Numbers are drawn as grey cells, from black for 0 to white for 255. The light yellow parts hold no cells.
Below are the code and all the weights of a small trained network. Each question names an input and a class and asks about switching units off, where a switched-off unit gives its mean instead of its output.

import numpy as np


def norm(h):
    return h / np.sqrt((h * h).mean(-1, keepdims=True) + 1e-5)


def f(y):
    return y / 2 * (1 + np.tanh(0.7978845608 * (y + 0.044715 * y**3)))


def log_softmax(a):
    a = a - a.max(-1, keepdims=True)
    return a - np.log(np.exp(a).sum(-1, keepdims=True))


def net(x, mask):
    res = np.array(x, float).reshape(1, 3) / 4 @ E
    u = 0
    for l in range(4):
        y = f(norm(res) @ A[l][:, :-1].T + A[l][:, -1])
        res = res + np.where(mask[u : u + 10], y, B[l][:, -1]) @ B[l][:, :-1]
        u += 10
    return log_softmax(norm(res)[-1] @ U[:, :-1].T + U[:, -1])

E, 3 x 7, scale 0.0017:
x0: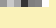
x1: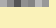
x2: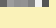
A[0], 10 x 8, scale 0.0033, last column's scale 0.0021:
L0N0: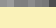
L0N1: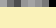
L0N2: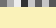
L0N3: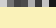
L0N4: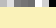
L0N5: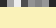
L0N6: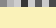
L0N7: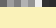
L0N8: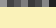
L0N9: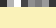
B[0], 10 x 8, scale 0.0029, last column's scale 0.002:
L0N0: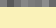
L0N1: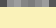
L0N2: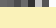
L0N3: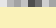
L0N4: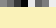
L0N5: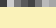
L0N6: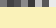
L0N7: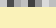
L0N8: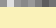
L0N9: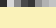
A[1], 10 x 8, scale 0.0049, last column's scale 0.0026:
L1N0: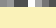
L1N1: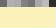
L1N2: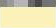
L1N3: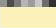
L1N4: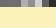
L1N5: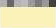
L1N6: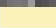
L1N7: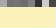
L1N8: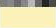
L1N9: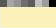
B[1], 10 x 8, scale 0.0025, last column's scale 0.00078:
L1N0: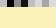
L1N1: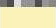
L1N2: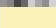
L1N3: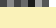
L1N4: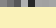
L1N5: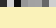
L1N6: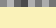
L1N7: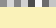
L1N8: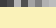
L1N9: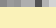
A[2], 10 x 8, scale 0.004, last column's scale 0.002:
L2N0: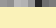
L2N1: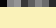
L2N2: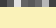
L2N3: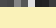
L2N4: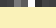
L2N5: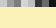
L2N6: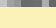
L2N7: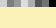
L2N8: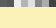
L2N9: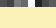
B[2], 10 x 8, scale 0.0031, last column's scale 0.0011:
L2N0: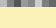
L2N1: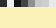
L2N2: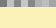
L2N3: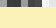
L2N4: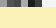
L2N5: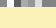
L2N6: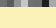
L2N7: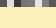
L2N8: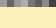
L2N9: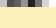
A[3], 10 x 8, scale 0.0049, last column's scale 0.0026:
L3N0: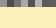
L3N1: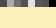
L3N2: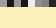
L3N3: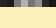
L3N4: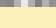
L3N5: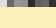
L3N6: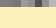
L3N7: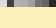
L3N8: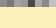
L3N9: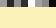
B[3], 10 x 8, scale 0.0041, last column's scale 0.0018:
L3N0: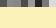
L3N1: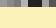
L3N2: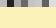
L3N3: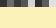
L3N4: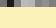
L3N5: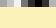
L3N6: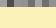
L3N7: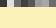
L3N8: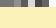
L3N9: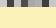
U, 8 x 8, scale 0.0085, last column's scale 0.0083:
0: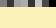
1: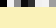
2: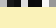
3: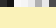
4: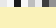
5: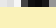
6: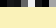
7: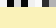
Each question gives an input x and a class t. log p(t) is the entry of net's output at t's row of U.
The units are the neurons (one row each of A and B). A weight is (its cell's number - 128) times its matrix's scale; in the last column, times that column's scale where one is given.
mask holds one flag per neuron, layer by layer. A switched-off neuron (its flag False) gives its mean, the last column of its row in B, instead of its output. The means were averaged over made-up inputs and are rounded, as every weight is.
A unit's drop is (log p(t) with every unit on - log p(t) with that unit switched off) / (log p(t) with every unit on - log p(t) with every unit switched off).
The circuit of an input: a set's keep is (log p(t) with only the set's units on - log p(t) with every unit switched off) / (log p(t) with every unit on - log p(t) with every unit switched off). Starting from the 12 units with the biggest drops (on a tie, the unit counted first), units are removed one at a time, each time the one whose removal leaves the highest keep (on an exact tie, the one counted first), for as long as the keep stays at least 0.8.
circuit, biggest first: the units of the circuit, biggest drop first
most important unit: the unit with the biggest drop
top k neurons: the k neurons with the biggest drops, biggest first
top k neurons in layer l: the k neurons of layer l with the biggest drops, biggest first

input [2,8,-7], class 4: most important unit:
L0N3
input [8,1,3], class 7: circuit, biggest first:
L0N4, L1N0
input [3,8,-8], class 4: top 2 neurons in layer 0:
L0N3, L0N9
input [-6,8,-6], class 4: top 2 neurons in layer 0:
L0N4, L0N2
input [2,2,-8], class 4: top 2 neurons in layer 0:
L0N3, L0N9
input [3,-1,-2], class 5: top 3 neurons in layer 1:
L1N8, L1N5, L1N3
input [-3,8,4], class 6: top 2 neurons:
L0N7, L1N3
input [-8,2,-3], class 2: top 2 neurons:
L0N6, L0N2
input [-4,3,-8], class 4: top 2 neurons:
L0N3, L1N7
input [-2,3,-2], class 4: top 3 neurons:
L0N4, L0N2, L0N6
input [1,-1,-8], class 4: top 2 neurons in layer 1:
L1N3, L1N2
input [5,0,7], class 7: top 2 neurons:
L0N4, L1N0
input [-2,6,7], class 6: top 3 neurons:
L0N7, L1N3, L1N4
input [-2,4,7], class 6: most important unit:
L0N7
